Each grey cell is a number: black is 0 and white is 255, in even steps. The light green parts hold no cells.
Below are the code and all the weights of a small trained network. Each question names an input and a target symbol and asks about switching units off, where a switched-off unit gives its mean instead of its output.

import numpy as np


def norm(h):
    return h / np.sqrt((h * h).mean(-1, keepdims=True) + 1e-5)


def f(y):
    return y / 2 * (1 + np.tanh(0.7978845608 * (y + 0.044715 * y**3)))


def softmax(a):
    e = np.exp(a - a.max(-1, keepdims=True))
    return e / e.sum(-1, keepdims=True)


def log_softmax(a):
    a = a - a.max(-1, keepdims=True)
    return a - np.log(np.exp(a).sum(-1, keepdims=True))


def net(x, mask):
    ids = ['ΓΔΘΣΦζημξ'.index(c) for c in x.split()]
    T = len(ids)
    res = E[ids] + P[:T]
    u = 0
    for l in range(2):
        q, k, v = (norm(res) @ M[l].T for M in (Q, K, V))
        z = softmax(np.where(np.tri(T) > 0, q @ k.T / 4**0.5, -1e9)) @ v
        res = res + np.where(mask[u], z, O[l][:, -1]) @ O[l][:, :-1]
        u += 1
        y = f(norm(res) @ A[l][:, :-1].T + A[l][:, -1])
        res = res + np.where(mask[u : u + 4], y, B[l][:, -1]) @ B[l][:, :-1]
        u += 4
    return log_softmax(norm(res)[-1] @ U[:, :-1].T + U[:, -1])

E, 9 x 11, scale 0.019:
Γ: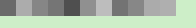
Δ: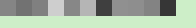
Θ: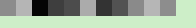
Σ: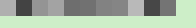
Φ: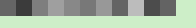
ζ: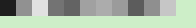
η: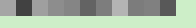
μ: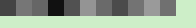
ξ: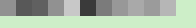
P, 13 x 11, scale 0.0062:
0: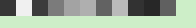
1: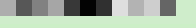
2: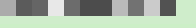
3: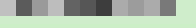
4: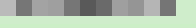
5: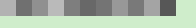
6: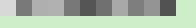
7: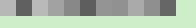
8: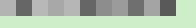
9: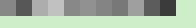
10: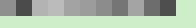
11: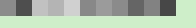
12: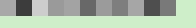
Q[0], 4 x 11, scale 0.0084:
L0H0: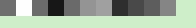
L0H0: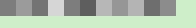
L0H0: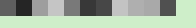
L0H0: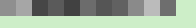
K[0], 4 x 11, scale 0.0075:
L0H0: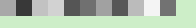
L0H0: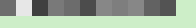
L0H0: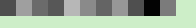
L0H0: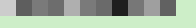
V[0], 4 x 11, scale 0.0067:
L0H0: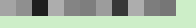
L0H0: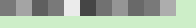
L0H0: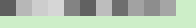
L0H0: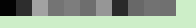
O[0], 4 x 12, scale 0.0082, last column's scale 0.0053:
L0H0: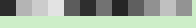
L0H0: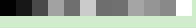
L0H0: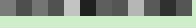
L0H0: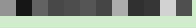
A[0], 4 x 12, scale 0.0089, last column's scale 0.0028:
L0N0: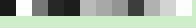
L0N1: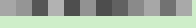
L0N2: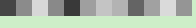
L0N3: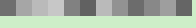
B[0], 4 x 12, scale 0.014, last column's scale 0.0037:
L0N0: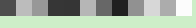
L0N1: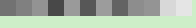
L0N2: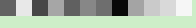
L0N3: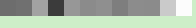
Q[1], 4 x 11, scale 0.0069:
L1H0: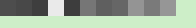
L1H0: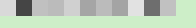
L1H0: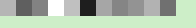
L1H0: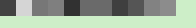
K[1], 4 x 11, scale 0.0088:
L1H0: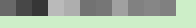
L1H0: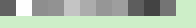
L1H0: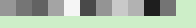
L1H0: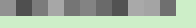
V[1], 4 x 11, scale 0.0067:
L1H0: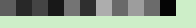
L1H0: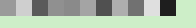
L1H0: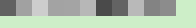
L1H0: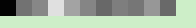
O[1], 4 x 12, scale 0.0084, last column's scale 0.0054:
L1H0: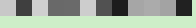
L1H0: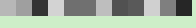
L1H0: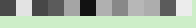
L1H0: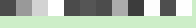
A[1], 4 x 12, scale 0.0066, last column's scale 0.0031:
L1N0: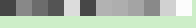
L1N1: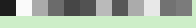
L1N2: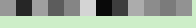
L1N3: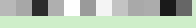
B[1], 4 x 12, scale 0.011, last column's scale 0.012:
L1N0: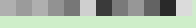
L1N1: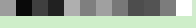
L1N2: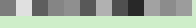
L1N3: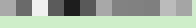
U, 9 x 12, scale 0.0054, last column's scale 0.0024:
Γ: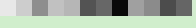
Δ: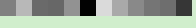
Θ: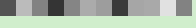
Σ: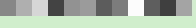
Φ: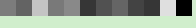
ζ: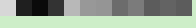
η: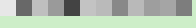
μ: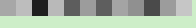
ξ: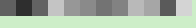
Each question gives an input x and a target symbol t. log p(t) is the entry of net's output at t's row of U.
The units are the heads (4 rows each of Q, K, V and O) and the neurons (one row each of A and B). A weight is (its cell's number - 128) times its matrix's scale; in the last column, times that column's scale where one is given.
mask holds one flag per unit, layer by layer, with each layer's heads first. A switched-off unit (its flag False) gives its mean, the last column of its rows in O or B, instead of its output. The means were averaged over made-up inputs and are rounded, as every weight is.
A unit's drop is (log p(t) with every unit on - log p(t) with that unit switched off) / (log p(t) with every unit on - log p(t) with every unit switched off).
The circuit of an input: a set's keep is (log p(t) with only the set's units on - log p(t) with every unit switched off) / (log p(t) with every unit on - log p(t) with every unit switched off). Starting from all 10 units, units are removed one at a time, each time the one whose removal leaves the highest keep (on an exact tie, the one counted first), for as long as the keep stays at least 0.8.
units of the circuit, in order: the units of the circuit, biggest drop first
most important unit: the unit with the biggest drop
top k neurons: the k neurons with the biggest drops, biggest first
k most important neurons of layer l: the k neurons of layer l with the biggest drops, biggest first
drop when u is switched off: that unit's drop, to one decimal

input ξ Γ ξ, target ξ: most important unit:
L0H0
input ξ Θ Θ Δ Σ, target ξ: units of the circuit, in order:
[L0H0 L0N0]
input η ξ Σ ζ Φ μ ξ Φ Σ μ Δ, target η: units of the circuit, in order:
[L0H0 L1N3 L0N0]
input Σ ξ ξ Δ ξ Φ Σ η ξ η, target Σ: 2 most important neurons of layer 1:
[L1N1 L1N0]
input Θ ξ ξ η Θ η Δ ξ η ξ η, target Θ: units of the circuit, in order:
[L0H0 L0N3]
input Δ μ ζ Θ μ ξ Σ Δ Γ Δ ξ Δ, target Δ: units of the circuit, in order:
[L1H0 L0H0]
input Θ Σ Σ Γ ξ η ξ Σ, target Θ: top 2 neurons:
[L0N2 L0N3]
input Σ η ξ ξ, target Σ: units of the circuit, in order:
[L1N0 L1H0]
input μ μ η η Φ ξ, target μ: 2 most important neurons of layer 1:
[L1N1 L1N0]
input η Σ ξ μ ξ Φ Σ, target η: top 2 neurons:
[L1N1 L1N3]
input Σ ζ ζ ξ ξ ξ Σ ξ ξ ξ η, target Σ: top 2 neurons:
[L1N1 L1N0]
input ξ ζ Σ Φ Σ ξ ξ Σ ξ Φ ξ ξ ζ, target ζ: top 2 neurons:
[L1N1 L0N2]
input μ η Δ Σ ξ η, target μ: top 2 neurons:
[L0N2 L1N1]
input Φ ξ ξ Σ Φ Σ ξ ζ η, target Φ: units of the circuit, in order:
[L0H0]
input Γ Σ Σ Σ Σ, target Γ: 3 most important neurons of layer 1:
[L1N2 L1N1 L1N3]
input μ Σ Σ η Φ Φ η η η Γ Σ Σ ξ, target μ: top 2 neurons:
[L0N2 L1N1]
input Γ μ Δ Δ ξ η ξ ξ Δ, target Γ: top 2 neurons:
[L1N1 L1N2]
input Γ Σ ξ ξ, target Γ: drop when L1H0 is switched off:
0.5
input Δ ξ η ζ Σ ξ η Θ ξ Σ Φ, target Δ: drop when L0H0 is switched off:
0.3
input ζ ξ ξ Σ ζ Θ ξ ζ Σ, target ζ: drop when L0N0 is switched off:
0.0
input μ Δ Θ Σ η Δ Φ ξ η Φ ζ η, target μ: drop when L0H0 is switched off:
0.8
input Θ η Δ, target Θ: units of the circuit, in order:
[L0N1]
